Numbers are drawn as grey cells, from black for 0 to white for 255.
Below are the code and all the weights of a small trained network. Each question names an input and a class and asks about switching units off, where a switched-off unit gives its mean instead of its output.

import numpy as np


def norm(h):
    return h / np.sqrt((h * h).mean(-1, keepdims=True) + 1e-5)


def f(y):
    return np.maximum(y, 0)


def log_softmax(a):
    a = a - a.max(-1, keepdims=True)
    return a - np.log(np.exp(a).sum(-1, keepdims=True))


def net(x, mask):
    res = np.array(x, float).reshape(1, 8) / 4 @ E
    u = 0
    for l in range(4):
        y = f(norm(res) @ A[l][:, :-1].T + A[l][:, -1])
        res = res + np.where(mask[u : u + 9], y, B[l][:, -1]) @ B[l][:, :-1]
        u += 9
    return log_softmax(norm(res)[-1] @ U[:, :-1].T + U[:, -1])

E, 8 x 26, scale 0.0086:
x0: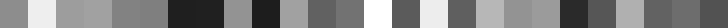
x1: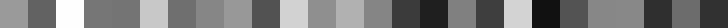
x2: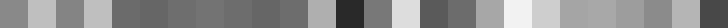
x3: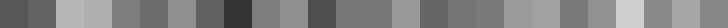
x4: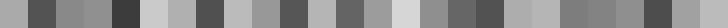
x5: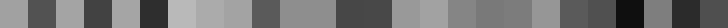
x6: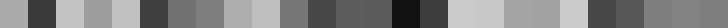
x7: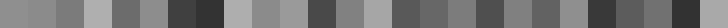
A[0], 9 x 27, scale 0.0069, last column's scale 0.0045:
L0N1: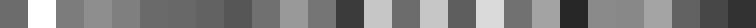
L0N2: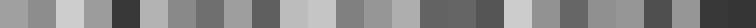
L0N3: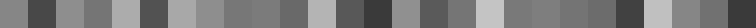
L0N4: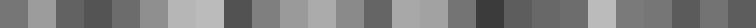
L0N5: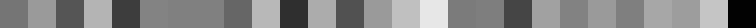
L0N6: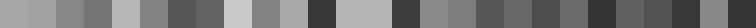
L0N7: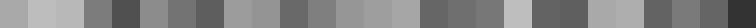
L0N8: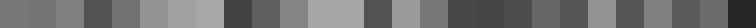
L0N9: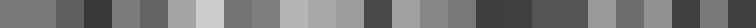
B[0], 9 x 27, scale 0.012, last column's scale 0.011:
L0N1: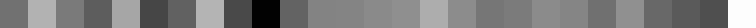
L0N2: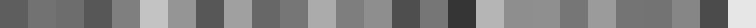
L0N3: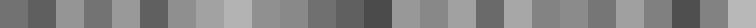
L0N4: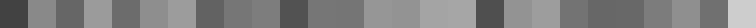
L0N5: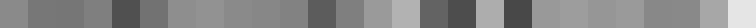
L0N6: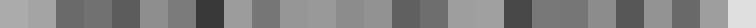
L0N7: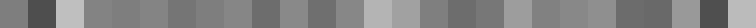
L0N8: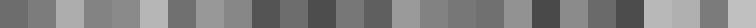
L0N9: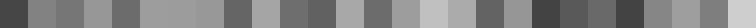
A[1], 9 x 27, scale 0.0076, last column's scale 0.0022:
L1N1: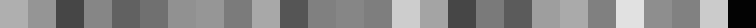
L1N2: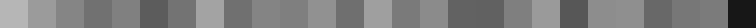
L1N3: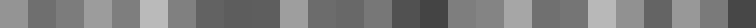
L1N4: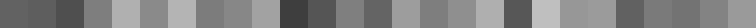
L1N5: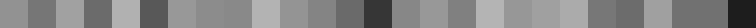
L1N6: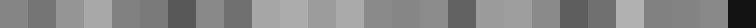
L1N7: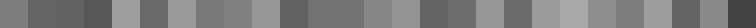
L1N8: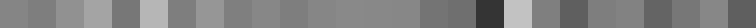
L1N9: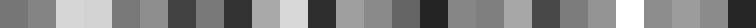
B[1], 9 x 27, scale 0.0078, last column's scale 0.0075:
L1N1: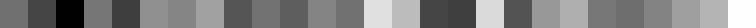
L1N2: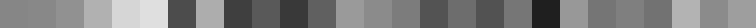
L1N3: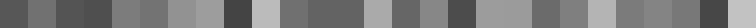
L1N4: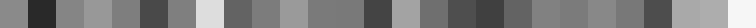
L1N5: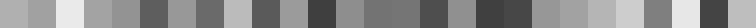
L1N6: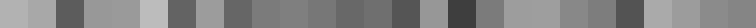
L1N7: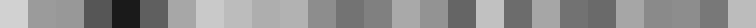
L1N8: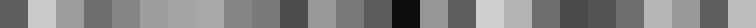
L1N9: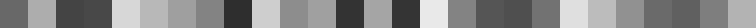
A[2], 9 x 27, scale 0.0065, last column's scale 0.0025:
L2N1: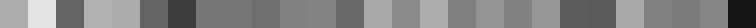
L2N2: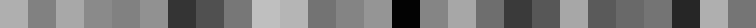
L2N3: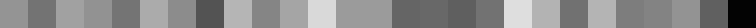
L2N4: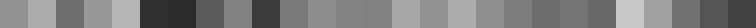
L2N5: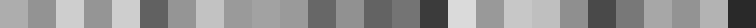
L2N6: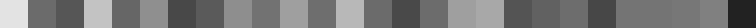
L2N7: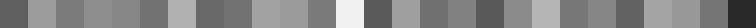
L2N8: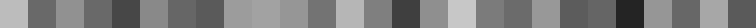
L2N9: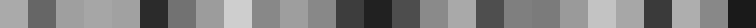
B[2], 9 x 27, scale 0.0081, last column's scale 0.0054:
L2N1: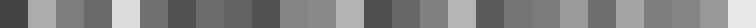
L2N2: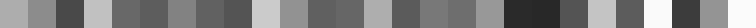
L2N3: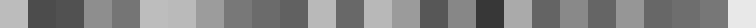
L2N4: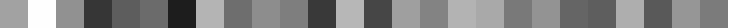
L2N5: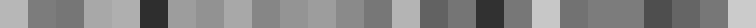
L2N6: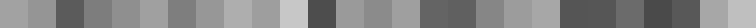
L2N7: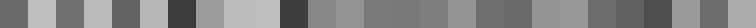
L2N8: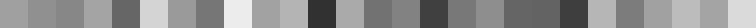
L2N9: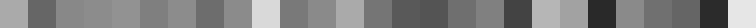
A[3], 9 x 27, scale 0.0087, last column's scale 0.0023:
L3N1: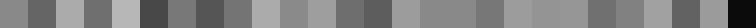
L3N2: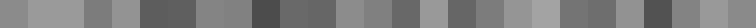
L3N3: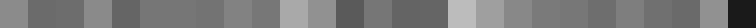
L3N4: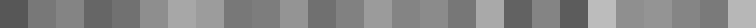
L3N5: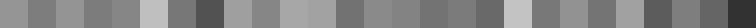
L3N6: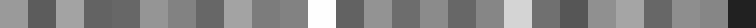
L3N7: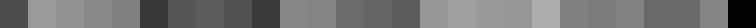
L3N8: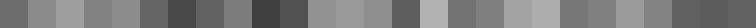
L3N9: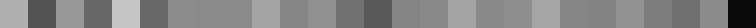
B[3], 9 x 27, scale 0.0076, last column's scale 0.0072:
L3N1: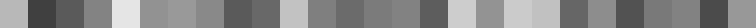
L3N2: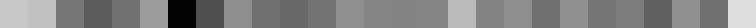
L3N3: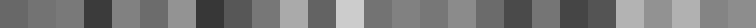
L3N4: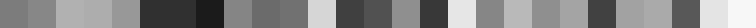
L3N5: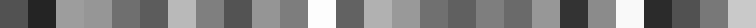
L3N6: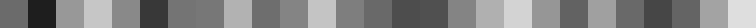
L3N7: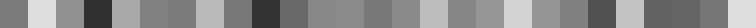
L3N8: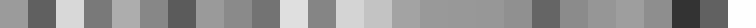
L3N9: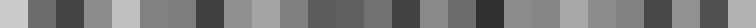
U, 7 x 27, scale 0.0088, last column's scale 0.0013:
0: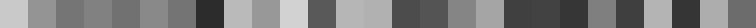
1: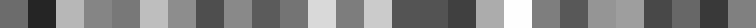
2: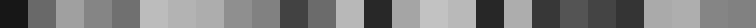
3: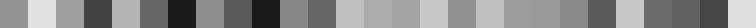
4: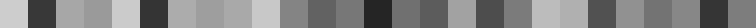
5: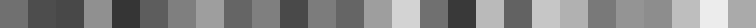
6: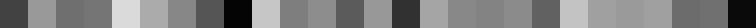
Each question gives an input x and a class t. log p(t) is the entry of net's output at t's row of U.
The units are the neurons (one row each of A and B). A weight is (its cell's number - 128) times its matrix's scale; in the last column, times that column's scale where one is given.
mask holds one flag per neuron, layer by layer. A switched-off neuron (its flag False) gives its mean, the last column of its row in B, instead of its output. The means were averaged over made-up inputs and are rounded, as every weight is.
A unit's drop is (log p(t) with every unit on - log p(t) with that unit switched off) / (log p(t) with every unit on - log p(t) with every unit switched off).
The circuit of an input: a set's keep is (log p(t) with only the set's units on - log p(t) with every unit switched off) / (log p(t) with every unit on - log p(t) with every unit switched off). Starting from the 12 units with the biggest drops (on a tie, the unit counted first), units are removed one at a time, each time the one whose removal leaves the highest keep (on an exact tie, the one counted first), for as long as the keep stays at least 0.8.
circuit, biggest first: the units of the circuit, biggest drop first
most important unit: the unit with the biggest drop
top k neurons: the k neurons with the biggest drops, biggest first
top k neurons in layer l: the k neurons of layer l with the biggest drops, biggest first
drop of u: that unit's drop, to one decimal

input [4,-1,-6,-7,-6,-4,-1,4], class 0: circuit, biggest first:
L0N6
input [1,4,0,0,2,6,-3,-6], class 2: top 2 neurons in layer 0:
L0N9; L0N8
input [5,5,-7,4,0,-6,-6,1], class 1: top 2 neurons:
L0N7; L0N2
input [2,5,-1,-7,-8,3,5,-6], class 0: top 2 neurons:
L0N6; L2N2
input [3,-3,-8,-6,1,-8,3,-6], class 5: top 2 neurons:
L1N1; L0N5
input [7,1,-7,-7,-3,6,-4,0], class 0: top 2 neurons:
L0N6; L2N8
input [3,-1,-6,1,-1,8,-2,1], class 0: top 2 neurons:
L0N6; L2N8
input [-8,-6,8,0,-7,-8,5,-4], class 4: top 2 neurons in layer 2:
L2N9; L2N5
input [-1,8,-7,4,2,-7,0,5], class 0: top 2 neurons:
L0N6; L2N2
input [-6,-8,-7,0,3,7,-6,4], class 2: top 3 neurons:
L0N9; L0N8; L0N4
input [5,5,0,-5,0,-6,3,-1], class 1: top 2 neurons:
L0N2; L0N7
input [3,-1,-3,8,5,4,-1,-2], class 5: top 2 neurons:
L0N5; L2N4
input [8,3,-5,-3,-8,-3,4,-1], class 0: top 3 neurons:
L0N6; L2N2; L2N8
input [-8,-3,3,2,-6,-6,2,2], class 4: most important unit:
L0N5
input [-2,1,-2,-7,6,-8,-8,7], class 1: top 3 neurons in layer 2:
L2N2; L2N4; L2N3
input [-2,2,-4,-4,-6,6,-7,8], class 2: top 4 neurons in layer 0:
L0N9; L0N8; L0N4; L0N5
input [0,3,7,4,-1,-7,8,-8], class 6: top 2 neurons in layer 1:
L1N9; L1N3
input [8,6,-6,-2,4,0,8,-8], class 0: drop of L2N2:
0.2
